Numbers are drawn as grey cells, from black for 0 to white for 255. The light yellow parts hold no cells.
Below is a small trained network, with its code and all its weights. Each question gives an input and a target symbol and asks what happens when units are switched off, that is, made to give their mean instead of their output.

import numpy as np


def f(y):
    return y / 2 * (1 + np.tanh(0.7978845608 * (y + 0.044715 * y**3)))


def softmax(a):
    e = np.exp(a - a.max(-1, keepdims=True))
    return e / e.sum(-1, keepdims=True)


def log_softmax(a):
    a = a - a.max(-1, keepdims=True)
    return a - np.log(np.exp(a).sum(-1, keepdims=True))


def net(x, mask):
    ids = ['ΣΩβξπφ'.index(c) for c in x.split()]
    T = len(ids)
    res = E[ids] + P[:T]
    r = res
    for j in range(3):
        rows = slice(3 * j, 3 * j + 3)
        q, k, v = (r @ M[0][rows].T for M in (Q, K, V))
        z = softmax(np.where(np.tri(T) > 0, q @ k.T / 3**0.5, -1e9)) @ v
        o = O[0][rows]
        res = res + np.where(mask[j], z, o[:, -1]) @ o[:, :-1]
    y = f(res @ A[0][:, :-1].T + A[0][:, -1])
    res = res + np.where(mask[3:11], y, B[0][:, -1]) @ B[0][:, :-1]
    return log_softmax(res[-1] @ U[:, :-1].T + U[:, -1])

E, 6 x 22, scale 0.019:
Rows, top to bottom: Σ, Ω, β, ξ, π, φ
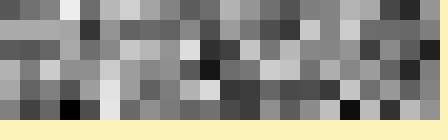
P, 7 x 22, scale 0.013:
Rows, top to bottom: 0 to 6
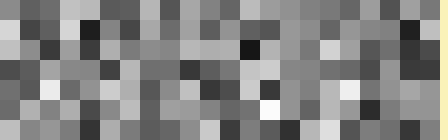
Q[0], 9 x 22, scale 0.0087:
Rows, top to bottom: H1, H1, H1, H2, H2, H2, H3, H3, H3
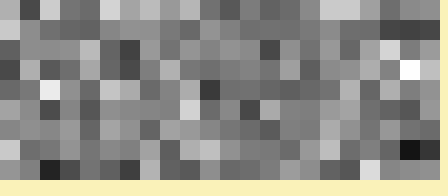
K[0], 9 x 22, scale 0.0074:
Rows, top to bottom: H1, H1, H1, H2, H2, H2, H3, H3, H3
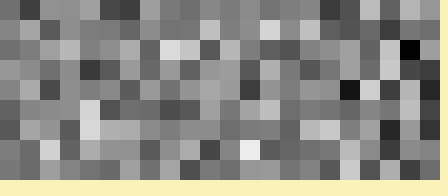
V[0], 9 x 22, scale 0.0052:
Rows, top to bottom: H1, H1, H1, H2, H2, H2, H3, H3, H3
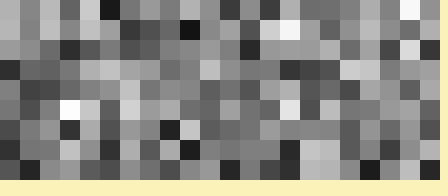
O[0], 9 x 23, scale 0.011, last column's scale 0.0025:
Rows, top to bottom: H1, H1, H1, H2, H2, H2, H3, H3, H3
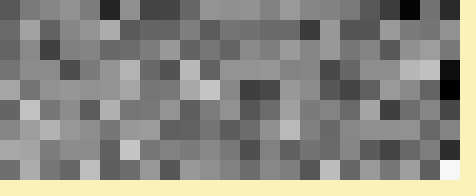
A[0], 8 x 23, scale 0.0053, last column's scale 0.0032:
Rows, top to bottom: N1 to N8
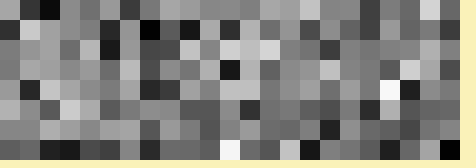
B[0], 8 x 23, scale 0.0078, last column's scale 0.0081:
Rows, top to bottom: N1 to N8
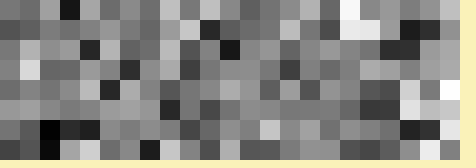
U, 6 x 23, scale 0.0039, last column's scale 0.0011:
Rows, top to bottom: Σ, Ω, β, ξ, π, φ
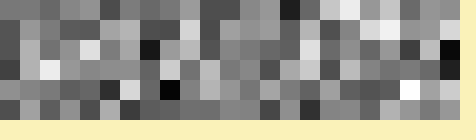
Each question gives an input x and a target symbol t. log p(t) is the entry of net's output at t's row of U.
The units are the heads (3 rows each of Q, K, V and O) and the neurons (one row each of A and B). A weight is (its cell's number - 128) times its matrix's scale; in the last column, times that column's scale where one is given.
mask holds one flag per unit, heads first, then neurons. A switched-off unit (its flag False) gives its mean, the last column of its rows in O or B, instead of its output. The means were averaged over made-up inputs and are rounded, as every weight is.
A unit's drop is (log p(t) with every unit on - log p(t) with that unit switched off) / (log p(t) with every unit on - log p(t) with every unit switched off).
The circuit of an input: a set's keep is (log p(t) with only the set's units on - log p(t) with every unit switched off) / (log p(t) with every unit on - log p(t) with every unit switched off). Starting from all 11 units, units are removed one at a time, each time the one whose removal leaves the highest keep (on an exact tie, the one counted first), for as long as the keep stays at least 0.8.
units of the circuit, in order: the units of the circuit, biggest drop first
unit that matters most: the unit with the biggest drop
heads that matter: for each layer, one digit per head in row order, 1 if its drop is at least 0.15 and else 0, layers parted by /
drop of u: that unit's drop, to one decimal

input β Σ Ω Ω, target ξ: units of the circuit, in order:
(H2, H1)
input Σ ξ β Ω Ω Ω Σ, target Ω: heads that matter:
110
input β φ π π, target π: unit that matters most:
H2
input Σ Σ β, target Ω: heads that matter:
110
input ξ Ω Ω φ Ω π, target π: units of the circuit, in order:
(H3, H2)
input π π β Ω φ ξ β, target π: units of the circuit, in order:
(H2, N5)
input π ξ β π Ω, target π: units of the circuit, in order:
(N5, H2)
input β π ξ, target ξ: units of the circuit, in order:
(H1, H2)
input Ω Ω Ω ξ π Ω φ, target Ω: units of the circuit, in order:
(H2, H3)
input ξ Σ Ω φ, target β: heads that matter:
001
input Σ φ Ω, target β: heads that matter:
011
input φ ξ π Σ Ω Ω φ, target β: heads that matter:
100
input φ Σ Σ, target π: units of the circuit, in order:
(H2, H3, N6)
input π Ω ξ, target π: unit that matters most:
N5
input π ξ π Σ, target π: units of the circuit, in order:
(N5, H2)
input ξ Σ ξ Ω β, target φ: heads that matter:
110
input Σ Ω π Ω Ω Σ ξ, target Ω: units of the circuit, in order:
(H2, H1)
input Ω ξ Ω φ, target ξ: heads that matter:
011
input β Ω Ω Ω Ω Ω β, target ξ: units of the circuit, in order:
(H2, H1)
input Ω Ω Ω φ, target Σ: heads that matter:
010
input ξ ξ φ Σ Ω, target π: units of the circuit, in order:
(H2, N5)
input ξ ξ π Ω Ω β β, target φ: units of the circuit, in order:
(H1, H2)
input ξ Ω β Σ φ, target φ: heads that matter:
011
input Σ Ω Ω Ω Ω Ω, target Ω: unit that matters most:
H1
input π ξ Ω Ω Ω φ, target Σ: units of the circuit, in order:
(H1, H2, N1, N4)
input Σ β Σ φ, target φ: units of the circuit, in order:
(H2, H3)
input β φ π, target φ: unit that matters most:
H3
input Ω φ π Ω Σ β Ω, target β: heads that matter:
111
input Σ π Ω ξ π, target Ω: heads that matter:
110
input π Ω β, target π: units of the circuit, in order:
(N5, H2)
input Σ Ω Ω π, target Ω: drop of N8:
0.0
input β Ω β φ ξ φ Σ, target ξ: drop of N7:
0.1
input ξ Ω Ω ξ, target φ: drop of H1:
0.4
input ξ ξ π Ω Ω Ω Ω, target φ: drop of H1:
0.4
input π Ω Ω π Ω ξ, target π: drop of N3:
-0.1
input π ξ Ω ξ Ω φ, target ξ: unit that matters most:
N1
